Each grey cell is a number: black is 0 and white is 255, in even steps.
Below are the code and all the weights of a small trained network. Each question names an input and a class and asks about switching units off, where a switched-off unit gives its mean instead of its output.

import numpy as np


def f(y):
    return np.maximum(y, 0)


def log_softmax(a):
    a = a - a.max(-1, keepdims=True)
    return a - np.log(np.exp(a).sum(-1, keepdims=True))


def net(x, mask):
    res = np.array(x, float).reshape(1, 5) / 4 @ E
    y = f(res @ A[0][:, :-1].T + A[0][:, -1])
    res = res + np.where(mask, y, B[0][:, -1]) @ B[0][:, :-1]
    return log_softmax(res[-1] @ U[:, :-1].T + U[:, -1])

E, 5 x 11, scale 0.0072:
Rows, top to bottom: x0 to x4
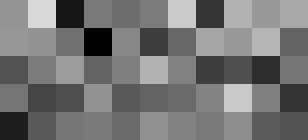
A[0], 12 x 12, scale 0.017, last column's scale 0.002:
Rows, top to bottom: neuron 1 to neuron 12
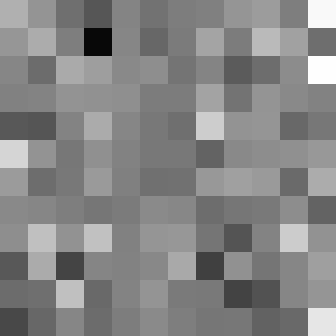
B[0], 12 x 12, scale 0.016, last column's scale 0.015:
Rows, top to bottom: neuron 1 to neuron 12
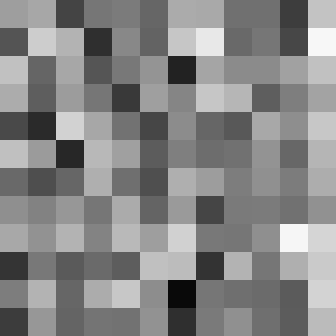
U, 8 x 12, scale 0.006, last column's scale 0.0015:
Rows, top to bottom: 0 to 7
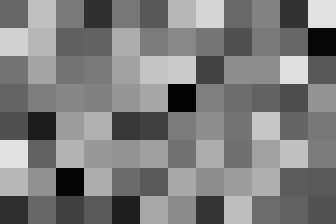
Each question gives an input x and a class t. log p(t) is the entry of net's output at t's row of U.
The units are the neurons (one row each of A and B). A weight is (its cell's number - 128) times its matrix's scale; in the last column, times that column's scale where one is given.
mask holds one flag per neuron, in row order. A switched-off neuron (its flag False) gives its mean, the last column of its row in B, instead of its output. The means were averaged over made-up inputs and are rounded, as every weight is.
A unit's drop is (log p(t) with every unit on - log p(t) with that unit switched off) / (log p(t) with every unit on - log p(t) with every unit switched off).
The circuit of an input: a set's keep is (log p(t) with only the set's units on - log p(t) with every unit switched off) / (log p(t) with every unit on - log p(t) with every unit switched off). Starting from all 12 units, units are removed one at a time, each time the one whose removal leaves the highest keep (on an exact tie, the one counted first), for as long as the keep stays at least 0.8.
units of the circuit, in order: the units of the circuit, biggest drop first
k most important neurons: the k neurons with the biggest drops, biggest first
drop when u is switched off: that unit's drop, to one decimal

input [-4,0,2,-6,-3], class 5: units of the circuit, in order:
[neuron 9; neuron 3]
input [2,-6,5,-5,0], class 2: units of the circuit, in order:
[neuron 9]
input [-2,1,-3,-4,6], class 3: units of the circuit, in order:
[neuron 2; neuron 9]
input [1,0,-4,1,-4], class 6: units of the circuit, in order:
[neuron 6; neuron 7]
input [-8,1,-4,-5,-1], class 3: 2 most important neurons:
[neuron 11; neuron 9]
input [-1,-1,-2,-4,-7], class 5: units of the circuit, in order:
[neuron 9; neuron 10]
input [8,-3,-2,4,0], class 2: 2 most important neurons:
[neuron 10; neuron 12]
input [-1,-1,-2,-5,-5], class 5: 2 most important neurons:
[neuron 9; neuron 10]
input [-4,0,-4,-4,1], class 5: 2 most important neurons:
[neuron 12; neuron 2]
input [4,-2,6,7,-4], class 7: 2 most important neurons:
[neuron 9; neuron 10]
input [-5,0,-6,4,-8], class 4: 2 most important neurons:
[neuron 5; neuron 7]
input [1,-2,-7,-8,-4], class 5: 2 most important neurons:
[neuron 9; neuron 10]
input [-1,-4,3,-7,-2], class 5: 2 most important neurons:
[neuron 9; neuron 3]
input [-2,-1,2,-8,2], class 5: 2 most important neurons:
[neuron 9; neuron 3]
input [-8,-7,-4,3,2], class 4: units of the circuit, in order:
[neuron 5]
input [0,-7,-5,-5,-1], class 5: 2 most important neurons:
[neuron 10; neuron 3]
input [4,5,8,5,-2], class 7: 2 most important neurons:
[neuron 10; neuron 9]
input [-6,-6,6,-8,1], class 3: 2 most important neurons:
[neuron 11; neuron 12]
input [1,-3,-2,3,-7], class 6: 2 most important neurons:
[neuron 6; neuron 2]
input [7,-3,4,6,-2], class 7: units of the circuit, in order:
[neuron 10]
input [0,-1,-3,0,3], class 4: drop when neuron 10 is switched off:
0.1
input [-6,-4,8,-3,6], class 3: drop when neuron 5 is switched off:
0.0
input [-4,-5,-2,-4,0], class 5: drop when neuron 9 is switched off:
0.1
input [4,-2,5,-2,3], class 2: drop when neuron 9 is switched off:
0.2
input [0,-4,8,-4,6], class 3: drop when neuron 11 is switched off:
0.2
